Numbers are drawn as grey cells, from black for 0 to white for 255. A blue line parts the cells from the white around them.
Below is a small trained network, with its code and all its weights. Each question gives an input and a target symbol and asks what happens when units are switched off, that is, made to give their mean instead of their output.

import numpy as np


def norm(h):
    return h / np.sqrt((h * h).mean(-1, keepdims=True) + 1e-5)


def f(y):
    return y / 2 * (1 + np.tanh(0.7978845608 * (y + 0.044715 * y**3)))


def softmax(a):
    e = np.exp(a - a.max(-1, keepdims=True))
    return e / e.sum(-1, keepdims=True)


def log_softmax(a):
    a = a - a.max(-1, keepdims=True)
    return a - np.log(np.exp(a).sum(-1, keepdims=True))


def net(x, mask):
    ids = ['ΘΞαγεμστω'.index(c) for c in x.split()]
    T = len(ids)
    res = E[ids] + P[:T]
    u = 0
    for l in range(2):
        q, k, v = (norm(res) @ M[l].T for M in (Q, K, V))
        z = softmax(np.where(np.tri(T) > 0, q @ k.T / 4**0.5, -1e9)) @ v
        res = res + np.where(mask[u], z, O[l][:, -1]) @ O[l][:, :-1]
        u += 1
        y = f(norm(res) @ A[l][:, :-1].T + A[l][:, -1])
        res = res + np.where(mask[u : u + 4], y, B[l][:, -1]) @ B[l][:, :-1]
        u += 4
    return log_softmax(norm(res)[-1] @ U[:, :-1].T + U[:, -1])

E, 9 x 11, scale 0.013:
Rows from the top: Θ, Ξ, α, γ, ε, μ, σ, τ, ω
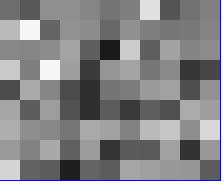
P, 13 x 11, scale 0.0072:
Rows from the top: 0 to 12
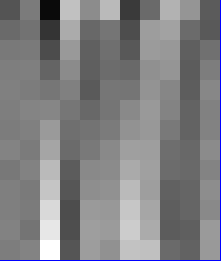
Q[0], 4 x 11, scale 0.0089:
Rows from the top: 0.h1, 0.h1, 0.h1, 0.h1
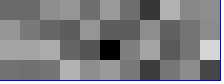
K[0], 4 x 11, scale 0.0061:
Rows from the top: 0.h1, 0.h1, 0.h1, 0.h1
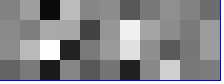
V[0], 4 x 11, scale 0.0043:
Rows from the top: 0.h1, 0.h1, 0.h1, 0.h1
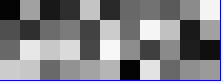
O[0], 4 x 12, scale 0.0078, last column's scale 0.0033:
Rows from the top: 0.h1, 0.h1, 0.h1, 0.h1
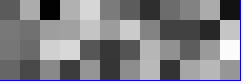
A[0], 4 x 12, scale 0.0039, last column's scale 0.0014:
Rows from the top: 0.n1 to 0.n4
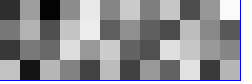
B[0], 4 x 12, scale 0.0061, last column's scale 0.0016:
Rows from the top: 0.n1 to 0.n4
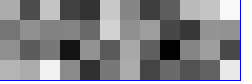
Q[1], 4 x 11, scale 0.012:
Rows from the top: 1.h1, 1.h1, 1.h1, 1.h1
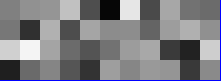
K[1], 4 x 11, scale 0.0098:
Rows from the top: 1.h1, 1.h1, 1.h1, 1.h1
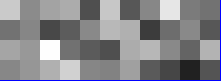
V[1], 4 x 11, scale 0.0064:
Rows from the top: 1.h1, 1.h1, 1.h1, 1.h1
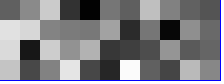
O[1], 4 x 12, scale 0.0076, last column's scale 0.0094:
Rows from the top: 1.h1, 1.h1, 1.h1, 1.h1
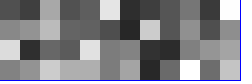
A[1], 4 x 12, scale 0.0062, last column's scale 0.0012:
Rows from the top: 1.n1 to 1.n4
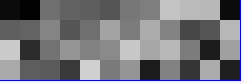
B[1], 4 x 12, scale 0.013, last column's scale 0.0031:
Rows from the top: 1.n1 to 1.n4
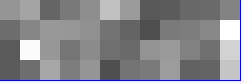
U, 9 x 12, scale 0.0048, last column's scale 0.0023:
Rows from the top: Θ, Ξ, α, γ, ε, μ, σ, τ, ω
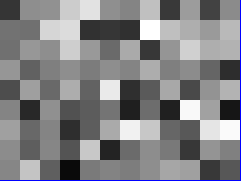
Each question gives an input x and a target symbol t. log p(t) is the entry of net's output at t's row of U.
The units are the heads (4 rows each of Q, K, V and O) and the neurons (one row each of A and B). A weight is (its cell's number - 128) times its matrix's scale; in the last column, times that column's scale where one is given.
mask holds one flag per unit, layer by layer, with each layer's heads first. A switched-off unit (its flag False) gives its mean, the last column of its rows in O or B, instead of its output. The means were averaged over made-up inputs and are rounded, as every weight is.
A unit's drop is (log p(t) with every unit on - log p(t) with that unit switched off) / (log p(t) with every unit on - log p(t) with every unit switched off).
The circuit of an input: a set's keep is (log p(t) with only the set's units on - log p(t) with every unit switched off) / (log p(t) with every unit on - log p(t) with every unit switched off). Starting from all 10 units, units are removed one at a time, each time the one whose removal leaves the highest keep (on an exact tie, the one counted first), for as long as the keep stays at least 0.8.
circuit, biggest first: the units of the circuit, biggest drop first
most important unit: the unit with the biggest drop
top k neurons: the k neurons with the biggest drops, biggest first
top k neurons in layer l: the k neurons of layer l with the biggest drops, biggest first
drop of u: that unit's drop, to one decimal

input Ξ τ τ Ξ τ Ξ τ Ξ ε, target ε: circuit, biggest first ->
(0.h1, 1.h1, 1.n1)
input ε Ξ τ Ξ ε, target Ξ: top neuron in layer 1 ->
(1.n3)
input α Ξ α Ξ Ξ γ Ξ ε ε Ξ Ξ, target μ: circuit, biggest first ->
(1.h1, 0.h1)
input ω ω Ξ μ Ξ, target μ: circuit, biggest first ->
(0.h1, 1.n3)
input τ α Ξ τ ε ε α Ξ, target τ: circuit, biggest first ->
(1.h1, 0.h1, 1.n4)
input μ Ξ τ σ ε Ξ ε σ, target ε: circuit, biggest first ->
(1.h1, 1.n2, 0.n1)
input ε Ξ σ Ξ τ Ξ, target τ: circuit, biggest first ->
(1.h1, 1.n4, 0.h1)
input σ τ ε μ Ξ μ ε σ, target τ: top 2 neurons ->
(1.n4, 0.n1)
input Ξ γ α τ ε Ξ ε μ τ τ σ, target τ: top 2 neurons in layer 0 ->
(0.n4, 0.n2)
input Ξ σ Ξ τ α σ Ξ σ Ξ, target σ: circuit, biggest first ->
(0.h1, 1.h1, 1.n3)
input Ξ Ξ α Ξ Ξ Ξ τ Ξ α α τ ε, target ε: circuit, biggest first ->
(0.h1, 1.h1)
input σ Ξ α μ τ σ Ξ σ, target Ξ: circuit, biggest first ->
(1.h1, 0.h1)
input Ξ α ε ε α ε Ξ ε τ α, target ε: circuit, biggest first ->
(1.h1, 0.h1)
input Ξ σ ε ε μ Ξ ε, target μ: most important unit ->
0.n4
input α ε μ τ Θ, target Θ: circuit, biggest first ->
(0.h1, 1.n3)
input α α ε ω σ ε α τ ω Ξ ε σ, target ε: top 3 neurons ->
(1.n2, 0.n4, 1.n1)
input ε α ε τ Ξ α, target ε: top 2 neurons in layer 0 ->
(0.n1, 0.n4)
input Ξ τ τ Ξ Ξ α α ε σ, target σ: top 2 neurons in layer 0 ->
(0.n1, 0.n4)
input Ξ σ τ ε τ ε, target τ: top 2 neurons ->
(1.n4, 0.n4)
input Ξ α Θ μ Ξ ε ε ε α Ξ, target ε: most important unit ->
1.h1
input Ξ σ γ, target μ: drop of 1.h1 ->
0.9
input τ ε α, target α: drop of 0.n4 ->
0.0
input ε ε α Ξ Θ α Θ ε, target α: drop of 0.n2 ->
0.2
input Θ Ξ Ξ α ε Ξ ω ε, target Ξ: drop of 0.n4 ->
0.1
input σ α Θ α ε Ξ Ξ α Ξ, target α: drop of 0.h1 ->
0.4
